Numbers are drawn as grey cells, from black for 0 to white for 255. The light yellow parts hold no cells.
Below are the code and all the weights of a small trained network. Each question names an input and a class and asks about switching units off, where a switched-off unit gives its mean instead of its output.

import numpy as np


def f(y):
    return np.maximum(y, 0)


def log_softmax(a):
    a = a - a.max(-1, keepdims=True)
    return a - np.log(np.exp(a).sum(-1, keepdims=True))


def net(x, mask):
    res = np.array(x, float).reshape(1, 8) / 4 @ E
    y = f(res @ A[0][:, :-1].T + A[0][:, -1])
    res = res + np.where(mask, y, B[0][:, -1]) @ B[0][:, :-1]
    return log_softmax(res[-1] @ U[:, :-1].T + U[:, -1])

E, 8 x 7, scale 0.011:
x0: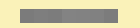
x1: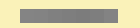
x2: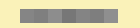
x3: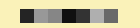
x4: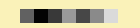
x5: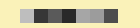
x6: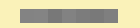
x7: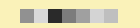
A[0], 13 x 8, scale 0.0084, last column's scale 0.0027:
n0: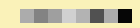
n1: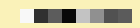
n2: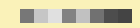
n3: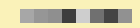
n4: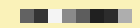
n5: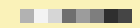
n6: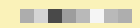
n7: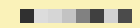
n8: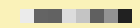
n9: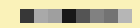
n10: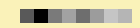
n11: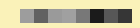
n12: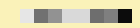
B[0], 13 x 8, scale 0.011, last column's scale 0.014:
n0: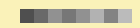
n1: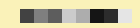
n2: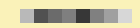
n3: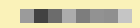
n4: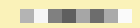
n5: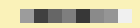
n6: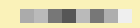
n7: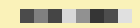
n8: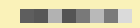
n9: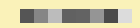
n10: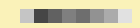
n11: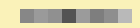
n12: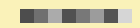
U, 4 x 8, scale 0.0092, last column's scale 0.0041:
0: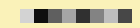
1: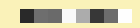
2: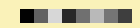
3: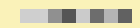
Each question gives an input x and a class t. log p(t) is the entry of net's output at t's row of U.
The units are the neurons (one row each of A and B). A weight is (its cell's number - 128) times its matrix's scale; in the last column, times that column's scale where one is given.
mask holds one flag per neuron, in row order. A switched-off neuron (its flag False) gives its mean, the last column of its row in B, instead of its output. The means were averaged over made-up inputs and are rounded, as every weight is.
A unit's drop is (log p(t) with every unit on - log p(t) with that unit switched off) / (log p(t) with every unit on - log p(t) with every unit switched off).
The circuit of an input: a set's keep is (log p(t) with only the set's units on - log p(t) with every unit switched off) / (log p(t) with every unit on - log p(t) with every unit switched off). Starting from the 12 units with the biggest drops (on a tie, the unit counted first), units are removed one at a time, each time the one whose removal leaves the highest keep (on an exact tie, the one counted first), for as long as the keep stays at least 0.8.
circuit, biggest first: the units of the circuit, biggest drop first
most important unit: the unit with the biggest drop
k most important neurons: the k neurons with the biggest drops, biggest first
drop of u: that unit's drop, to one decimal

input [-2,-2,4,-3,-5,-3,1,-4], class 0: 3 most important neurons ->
[n2; n5; n1]
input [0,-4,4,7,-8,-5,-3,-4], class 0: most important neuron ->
[n2]
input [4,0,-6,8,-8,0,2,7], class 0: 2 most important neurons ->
[n5; n2]
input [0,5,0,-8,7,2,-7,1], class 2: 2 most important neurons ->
[n8; n12]
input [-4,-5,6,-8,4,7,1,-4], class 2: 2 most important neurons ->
[n8; n12]
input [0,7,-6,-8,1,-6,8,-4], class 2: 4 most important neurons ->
[n8; n12; n1; n0]
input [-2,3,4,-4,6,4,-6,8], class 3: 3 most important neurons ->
[n6; n5; n2]
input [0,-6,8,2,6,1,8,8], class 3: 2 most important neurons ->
[n6; n5]
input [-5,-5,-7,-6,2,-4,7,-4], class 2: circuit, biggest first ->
[n8; n12]
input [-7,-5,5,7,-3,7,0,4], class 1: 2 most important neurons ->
[n1; n8]
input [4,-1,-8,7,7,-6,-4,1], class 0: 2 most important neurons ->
[n10; n1]
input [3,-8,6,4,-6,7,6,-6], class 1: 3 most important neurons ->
[n1; n10; n6]
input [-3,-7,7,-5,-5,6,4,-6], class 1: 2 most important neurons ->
[n1; n6]
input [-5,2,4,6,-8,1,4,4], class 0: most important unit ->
n5
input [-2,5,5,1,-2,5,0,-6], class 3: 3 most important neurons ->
[n4; n7; n11]
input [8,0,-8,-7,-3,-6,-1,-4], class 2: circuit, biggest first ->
[n12; n8]
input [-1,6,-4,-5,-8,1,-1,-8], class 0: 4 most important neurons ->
[n5; n2; n3; n6]
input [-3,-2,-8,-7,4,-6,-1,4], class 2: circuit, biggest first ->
[n8; n12]
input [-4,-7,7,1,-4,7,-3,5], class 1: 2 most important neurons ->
[n1; n4]
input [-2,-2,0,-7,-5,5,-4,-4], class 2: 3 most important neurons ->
[n12; n8; n7]
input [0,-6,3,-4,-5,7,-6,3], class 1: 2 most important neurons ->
[n1; n10]
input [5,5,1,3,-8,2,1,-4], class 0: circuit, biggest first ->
[n5]
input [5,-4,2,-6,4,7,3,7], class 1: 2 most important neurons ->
[n1; n4]
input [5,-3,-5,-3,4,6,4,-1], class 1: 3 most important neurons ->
[n1; n5; n2]
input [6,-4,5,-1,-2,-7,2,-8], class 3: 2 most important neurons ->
[n4; n1]
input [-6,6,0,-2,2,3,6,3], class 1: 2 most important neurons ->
[n4; n1]
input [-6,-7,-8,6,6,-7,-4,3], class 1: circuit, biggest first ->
[n7]
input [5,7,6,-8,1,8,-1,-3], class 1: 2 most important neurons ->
[n1; n9]
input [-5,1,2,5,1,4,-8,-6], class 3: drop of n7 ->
0.2
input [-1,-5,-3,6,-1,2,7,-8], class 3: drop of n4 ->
1.3
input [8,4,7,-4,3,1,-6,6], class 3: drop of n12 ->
0.0
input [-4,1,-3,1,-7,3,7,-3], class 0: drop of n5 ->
0.1
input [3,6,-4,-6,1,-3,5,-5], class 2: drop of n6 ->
0.1
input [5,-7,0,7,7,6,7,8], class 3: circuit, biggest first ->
[n6]
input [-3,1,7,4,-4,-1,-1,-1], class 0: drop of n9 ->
-0.1
